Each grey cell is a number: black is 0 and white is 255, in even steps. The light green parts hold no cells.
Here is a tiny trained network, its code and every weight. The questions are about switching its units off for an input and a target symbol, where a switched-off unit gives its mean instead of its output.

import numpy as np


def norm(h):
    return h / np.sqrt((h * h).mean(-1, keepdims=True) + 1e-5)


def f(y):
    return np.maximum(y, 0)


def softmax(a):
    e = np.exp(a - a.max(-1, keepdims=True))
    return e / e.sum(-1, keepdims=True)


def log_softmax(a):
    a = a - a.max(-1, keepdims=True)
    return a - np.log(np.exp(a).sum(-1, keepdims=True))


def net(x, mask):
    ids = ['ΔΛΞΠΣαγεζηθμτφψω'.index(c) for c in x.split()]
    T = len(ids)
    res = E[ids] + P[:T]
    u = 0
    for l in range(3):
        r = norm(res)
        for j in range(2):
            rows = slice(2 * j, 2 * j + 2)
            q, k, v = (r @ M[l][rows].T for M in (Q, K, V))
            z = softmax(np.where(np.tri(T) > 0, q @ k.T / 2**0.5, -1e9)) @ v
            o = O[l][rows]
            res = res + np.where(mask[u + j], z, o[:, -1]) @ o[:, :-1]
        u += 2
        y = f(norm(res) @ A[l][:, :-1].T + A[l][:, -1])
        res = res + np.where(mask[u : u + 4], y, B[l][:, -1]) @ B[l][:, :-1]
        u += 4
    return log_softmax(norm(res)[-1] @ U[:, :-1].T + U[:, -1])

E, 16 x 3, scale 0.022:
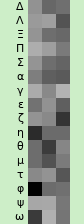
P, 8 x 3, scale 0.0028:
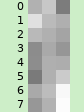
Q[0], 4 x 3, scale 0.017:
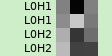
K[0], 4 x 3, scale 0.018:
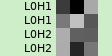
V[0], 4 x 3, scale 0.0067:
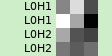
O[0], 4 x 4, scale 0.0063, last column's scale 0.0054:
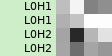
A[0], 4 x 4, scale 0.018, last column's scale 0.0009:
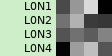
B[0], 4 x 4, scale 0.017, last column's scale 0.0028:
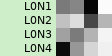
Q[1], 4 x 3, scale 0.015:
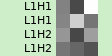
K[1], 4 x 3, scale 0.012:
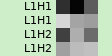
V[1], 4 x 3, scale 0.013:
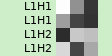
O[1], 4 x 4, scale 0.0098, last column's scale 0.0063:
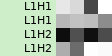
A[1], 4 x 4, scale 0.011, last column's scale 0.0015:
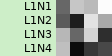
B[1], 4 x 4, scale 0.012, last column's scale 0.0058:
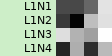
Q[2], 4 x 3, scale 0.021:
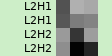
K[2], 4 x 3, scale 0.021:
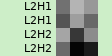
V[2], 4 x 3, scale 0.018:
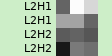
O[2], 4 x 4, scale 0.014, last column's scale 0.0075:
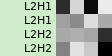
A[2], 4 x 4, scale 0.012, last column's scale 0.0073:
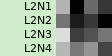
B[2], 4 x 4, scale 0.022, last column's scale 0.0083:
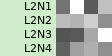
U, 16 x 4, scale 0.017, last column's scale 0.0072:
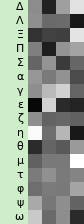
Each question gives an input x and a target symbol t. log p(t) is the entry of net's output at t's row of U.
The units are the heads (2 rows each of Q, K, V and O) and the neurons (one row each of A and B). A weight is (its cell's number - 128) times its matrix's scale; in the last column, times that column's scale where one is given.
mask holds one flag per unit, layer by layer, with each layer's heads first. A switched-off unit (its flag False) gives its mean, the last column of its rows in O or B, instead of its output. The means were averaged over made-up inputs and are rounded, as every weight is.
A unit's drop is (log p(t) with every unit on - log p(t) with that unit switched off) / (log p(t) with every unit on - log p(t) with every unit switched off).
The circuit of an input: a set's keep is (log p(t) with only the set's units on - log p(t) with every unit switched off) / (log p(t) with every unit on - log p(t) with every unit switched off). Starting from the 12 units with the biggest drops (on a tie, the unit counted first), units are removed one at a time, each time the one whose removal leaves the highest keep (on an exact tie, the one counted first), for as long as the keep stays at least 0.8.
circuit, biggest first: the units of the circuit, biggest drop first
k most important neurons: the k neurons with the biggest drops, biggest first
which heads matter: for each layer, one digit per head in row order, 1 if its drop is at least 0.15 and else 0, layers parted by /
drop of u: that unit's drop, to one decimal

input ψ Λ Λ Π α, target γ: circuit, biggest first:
[L2N2]
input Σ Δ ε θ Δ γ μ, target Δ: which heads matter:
10 / 00 / 00
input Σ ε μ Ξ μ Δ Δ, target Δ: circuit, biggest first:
[L0H1; L2H1]
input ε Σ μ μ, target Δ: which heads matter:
10 / 10 / 00
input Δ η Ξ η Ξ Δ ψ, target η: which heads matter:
10 / 01 / 00
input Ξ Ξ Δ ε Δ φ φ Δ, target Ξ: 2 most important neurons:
[L0N4; L2N1]
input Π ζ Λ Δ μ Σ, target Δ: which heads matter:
10 / 00 / 00
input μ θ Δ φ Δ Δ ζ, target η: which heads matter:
00 / 00 / 00
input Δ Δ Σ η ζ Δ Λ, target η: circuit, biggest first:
[L0N4; L1H2]
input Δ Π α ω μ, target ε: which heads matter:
00 / 01 / 01
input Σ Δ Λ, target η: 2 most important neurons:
[L0N4; L0N1]
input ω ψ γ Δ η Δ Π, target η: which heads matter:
10 / 11 / 10
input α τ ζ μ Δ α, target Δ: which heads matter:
10 / 10 / 00
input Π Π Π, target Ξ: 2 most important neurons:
[L0N4; L1N2]
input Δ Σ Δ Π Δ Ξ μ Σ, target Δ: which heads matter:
10 / 10 / 00
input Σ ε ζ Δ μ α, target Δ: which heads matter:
10 / 00 / 00
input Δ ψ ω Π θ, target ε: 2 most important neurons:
[L0N4; L1N4]
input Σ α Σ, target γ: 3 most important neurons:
[L2N1; L0N4; L0N1]
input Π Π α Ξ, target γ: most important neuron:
[L2N2]
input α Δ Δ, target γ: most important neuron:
[L2N1]
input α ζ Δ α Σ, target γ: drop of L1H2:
0.1
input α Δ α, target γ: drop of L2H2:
0.2
